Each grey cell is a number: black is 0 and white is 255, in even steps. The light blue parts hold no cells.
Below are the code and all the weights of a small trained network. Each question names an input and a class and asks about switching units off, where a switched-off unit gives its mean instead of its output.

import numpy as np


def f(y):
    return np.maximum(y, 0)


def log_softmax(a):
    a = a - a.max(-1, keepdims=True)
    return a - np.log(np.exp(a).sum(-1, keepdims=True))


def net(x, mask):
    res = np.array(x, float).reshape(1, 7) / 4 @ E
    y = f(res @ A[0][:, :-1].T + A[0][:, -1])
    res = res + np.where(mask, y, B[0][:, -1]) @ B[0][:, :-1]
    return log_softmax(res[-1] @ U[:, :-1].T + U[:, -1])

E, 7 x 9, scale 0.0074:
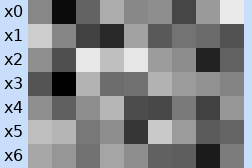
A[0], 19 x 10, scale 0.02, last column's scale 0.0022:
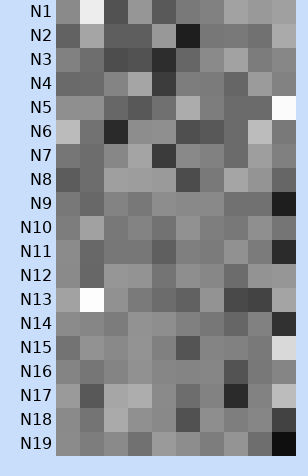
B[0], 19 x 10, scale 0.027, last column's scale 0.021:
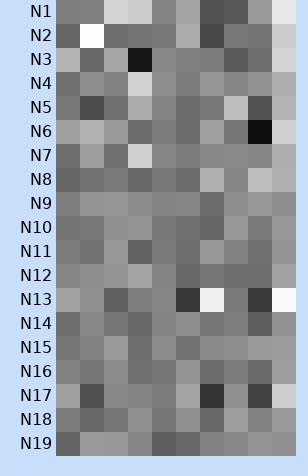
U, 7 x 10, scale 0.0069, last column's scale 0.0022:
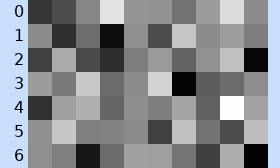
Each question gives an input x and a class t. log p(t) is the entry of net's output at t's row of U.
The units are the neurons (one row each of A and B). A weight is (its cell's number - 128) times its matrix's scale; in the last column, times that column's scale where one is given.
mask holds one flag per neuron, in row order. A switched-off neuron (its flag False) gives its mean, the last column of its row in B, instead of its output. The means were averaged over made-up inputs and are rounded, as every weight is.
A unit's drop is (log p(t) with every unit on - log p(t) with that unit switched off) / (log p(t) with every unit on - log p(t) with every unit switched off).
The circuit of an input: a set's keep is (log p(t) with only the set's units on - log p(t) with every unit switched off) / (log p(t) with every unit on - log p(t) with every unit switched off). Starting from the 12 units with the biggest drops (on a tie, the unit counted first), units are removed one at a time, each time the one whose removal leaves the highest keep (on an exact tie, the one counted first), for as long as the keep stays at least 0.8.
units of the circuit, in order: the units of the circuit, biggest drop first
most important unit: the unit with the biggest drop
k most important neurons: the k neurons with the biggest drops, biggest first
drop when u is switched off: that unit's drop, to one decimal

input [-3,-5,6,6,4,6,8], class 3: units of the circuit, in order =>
[N17]
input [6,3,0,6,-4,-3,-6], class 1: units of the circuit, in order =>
[N1, N2]
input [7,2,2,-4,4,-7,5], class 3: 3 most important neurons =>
[N13, N17, N18]
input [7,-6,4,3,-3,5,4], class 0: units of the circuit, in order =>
[N3, N6]
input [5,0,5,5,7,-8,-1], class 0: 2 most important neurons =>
[N8, N3]
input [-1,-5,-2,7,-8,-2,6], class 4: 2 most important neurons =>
[N13, N17]
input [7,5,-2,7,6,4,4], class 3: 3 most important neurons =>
[N13, N17, N8]
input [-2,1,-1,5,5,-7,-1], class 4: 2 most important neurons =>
[N13, N8]
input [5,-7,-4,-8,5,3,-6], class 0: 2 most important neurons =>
[N4, N7]
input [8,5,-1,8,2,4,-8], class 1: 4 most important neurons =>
[N1, N2, N3, N17]
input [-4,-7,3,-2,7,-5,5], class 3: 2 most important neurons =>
[N17, N6]
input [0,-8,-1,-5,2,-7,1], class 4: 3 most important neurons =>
[N8, N5, N17]
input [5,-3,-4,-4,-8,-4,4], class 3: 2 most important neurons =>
[N13, N1]
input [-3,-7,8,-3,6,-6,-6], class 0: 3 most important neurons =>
[N8, N3, N6]
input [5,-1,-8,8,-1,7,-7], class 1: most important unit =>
N3
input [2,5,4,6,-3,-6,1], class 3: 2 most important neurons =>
[N13, N4]
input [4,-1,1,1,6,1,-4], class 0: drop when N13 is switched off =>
0.4
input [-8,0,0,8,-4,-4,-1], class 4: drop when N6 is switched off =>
0.3
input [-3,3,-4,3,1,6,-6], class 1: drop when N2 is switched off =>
0.2
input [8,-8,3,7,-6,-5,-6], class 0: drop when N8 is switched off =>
0.0
